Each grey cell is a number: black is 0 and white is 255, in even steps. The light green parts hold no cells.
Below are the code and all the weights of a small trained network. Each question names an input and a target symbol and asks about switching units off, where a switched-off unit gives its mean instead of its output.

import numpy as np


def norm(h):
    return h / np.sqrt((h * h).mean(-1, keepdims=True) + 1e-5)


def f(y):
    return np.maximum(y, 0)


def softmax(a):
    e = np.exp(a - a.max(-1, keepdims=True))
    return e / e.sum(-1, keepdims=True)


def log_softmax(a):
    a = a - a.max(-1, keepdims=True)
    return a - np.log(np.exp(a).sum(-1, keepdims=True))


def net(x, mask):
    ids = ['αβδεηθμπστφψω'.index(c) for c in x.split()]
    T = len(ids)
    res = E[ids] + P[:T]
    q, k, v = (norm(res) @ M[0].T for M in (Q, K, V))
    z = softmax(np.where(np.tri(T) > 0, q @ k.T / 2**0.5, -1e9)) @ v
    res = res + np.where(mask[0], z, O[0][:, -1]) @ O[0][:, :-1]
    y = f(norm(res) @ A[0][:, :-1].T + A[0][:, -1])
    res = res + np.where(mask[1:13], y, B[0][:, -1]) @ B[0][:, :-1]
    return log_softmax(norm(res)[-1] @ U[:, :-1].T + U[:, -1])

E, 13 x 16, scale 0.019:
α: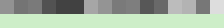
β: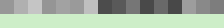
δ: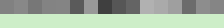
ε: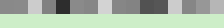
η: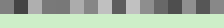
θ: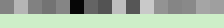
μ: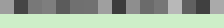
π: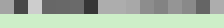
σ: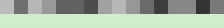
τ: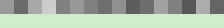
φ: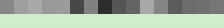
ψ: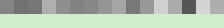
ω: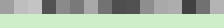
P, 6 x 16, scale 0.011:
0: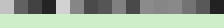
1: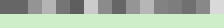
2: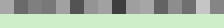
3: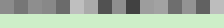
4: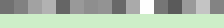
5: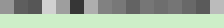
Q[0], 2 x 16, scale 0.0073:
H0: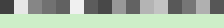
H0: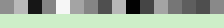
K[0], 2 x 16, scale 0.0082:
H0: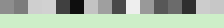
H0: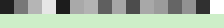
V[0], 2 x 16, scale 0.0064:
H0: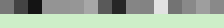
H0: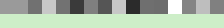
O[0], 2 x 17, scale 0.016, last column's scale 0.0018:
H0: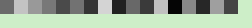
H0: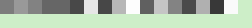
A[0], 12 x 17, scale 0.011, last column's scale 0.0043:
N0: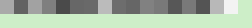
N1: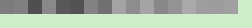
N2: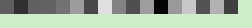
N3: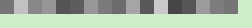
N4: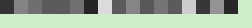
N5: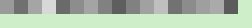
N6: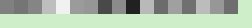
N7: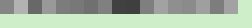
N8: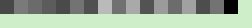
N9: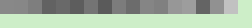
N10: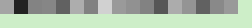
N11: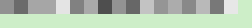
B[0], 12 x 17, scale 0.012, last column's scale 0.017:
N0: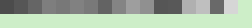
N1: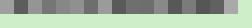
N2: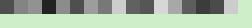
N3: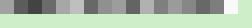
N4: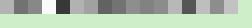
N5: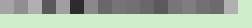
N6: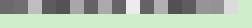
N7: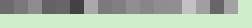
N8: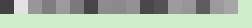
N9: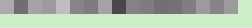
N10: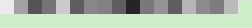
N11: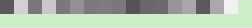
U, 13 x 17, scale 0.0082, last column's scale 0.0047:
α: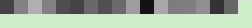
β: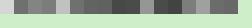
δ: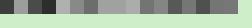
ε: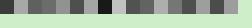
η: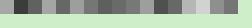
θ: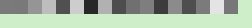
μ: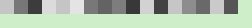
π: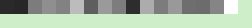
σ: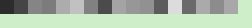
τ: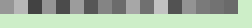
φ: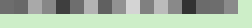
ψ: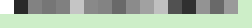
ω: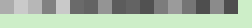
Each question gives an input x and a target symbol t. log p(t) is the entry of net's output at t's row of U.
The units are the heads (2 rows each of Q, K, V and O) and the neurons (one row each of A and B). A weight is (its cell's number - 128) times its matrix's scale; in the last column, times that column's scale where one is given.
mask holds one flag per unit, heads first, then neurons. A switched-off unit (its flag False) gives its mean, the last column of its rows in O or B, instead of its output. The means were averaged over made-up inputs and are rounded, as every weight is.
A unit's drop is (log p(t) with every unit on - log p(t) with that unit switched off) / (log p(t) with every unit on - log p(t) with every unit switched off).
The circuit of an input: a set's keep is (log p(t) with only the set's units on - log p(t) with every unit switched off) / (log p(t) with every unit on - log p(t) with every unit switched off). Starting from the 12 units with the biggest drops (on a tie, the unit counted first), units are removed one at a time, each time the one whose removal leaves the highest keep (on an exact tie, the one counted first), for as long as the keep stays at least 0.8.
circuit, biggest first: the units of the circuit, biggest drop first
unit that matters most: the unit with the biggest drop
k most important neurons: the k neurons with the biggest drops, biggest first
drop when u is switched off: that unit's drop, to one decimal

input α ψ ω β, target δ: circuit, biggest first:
[H0 N3 N4]
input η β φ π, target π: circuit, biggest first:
[H0 N2]
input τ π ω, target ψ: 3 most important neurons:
[N11 N3 N2]
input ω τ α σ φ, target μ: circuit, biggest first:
[H0 N2 N3 N6]
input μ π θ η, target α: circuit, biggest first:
[N3]
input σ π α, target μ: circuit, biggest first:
[H0 N11]
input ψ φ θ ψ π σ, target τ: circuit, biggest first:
[H0 N3]
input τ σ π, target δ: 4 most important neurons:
[N4 N8 N3 N6]
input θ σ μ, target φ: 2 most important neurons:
[N10 N0]
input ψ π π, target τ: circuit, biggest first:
[H0 N2]
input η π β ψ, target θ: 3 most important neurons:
[N6 N11 N2]
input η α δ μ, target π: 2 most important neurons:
[N2 N0]
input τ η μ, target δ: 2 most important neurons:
[N4 N8]
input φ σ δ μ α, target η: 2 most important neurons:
[N0 N4]
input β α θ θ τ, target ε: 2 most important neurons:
[N6 N4]
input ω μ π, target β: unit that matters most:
N10
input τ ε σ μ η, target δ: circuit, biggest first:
[H0 N4 N3]
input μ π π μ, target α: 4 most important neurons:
[N2 N3 N0 N8]
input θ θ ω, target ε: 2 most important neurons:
[N6 N4]
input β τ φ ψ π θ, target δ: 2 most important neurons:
[N3 N4]
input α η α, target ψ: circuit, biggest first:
[N11 N1]
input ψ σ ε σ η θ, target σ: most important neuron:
[N6]
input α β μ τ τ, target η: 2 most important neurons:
[N2 N0]
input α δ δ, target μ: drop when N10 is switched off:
0.1
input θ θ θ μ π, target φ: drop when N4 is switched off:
0.0
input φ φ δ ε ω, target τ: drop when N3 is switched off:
0.4
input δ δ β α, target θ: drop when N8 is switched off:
0.6
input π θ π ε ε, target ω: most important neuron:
[N10]
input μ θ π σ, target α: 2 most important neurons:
[N2 N3]
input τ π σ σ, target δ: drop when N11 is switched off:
0.2
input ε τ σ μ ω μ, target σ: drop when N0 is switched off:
-0.1
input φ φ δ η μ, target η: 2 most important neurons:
[N0 N4]
